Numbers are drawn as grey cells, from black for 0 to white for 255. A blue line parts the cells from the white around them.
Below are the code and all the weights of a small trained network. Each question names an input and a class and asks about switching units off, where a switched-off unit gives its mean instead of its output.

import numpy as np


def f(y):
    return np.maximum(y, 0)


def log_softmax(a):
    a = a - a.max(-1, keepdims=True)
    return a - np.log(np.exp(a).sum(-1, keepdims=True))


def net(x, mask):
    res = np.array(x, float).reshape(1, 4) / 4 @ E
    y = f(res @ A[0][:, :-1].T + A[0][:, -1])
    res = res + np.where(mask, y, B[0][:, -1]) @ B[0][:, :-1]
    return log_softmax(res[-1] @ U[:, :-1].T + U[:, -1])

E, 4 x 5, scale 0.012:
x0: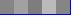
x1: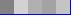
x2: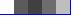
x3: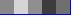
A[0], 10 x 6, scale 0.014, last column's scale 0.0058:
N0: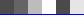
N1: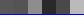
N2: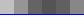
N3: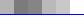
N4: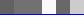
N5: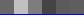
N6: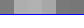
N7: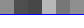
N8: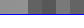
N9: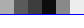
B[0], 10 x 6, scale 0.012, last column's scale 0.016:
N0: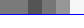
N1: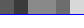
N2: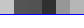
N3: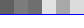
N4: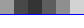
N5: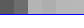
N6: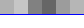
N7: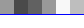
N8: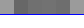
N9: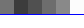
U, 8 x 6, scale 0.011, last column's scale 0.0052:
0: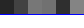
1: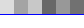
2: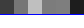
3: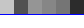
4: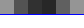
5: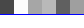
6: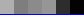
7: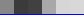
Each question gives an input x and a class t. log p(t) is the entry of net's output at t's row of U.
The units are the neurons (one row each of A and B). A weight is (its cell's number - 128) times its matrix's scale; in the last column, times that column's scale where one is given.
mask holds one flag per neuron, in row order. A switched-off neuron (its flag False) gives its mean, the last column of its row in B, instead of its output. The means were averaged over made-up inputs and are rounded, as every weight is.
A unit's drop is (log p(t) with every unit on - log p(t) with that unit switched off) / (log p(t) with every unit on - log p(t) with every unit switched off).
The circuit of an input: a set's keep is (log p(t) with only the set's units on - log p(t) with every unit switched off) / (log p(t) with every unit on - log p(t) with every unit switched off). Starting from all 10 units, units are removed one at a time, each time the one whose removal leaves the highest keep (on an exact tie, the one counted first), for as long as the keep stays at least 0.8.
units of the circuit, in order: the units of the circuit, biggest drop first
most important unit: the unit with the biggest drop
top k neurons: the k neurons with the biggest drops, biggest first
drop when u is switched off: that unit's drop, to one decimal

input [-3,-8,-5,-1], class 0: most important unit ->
N1
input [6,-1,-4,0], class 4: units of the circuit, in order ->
N3; N7
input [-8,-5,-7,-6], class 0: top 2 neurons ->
N1; N3
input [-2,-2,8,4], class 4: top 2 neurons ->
N2; N5
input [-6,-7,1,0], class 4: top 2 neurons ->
N3; N5
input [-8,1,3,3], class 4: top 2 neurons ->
N3; N7
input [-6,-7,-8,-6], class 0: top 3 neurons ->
N1; N3; N2
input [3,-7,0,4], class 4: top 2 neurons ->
N3; N2
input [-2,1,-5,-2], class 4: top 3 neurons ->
N3; N7; N5
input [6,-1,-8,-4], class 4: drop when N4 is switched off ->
0.2
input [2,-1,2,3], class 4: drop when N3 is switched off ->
0.2
